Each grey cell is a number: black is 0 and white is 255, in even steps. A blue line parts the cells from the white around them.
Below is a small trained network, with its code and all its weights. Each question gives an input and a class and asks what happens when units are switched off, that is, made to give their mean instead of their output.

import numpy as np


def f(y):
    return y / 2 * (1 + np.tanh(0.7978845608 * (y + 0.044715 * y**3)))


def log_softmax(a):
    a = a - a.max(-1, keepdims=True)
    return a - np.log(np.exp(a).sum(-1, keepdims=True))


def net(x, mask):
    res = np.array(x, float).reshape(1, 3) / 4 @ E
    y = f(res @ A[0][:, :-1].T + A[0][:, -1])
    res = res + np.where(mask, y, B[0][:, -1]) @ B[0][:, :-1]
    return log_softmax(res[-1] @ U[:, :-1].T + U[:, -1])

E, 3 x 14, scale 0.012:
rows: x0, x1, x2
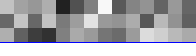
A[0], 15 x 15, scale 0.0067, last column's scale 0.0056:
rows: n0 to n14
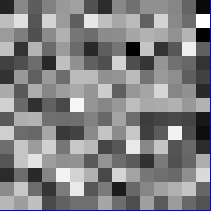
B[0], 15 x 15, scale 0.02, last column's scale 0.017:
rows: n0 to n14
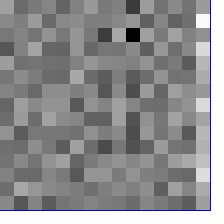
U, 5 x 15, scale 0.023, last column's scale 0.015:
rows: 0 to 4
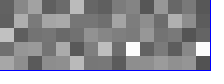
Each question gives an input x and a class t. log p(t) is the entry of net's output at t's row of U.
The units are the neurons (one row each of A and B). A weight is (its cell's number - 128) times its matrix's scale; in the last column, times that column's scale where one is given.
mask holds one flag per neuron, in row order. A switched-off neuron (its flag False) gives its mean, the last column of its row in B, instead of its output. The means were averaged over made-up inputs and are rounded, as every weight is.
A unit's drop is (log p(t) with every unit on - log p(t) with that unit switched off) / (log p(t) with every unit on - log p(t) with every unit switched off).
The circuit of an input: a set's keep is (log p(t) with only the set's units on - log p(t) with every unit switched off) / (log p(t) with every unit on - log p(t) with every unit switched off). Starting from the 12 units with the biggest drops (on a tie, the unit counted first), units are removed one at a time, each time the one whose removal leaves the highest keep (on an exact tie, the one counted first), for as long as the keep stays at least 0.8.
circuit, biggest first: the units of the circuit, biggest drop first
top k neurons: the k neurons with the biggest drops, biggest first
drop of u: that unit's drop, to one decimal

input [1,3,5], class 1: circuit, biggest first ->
n7
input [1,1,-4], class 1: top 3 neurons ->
n12, n8, n3
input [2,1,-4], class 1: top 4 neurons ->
n12, n8, n3, n11
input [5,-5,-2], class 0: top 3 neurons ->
n3, n12, n4
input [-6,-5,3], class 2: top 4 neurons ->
n4, n12, n0, n1
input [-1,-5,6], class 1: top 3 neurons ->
n1, n7, n13
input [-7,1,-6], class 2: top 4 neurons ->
n4, n12, n7, n0
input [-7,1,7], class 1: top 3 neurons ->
n7, n13, n2
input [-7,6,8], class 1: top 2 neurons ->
n7, n13
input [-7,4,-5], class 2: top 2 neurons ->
n12, n4
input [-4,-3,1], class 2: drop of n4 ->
0.4
